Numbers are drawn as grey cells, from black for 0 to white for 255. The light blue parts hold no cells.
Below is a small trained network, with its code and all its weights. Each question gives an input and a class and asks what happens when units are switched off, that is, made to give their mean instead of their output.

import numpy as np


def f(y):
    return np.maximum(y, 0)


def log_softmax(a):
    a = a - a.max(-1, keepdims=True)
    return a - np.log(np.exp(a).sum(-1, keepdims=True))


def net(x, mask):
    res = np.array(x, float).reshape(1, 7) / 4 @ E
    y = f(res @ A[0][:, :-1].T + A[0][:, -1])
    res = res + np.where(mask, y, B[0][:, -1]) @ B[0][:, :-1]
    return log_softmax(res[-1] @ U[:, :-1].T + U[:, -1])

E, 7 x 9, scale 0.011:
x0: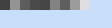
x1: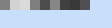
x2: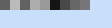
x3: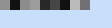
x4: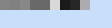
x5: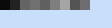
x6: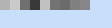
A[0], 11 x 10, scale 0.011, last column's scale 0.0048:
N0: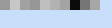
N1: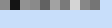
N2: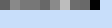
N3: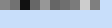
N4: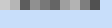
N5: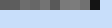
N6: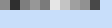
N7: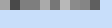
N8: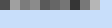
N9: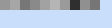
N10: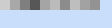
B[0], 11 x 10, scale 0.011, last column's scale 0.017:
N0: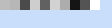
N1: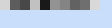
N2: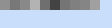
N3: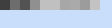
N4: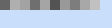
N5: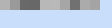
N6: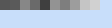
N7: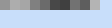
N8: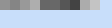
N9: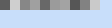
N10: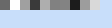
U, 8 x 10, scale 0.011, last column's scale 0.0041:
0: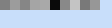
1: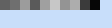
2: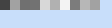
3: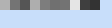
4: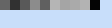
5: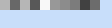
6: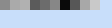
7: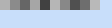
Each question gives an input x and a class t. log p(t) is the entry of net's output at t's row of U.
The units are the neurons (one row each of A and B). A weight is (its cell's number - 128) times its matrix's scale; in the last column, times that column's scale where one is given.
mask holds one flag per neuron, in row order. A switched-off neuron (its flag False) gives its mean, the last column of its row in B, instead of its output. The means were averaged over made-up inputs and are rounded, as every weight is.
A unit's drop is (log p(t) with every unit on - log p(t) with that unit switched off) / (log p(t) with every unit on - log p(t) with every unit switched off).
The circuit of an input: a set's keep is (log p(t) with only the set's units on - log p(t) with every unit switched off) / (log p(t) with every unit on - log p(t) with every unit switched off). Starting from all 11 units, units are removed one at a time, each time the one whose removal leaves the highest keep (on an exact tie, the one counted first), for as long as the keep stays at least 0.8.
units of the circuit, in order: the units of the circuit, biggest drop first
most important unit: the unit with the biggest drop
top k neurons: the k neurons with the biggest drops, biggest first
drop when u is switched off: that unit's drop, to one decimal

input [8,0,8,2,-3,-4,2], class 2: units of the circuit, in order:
(N3)
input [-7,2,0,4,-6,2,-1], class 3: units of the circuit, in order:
(N0; N10)
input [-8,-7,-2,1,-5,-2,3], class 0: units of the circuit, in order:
(N7; N0)
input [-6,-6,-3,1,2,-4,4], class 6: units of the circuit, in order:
(N7; N10)
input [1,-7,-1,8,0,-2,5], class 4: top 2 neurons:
(N0; N3)
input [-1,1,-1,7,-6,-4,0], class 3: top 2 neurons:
(N0; N1)
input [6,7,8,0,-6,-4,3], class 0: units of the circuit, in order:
(N10; N0)
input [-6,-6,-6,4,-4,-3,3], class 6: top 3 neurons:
(N0; N7; N10)
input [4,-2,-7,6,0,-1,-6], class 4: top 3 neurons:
(N6; N0; N10)
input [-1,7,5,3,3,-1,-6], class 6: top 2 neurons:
(N0; N1)
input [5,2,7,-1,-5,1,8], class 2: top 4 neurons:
(N3; N7; N1; N2)
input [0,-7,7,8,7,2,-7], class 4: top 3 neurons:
(N0; N3; N10)
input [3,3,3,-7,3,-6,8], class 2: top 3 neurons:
(N10; N1; N4)
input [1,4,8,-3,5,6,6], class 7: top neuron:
(N0)
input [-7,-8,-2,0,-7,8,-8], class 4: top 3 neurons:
(N6; N0; N10)
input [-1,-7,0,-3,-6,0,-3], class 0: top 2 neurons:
(N7; N0)
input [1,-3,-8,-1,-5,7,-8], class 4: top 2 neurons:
(N6; N0)
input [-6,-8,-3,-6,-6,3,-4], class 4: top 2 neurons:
(N6; N0)
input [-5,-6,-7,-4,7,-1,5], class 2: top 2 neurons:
(N10; N1)
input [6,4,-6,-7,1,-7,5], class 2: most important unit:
N10
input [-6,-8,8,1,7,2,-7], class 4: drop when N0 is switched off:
0.5
